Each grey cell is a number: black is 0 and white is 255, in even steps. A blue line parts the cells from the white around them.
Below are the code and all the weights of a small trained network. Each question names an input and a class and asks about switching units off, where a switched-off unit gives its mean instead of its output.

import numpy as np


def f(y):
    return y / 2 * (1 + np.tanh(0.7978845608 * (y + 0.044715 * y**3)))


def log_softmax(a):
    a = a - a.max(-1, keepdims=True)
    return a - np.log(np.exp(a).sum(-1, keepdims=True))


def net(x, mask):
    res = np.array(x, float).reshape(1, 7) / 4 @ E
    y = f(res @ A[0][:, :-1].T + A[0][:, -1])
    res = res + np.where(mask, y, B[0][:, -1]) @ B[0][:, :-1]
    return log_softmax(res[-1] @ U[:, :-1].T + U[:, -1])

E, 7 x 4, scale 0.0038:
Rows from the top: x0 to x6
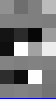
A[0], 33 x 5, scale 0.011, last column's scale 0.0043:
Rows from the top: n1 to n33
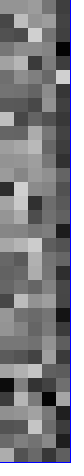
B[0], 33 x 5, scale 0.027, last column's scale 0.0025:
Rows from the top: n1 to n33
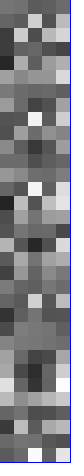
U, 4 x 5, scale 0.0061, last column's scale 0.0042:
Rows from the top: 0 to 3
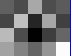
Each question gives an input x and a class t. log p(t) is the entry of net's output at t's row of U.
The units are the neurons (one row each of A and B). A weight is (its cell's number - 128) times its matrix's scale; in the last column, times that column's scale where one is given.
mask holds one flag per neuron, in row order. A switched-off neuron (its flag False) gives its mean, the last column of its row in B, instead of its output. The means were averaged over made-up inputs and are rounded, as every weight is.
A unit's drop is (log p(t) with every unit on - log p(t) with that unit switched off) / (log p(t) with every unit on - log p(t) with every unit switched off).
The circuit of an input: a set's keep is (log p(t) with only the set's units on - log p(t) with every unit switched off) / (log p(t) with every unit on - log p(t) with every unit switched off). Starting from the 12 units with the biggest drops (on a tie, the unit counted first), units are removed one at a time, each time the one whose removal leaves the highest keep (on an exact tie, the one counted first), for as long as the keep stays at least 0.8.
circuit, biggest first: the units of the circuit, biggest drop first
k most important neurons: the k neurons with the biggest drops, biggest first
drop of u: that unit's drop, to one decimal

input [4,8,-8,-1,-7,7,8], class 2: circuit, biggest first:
[n18]
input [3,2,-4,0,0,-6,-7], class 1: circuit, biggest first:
[n15 n5]
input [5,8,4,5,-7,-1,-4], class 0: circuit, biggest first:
[n14 n22]
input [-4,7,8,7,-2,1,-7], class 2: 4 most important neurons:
[n28 n26 n8 n33]
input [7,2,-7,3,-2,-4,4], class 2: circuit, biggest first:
[n18 n27]
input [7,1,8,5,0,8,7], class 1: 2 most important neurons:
[n3 n31]
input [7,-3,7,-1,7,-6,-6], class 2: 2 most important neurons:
[n26 n8]
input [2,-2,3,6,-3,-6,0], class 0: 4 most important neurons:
[n14 n22 n2 n3]
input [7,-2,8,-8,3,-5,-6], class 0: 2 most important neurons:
[n9 n33]
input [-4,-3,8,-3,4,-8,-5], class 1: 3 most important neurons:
[n15 n5 n16]
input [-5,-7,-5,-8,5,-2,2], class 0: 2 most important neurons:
[n33 n9]
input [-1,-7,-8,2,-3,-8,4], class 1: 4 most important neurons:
[n15 n5 n16 n28]
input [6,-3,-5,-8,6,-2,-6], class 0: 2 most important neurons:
[n9 n33]
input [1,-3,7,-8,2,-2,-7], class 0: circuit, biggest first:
[n9]
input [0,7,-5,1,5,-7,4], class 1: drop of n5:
0.1
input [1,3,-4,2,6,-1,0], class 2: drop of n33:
0.3
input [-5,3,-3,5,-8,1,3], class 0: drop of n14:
0.6
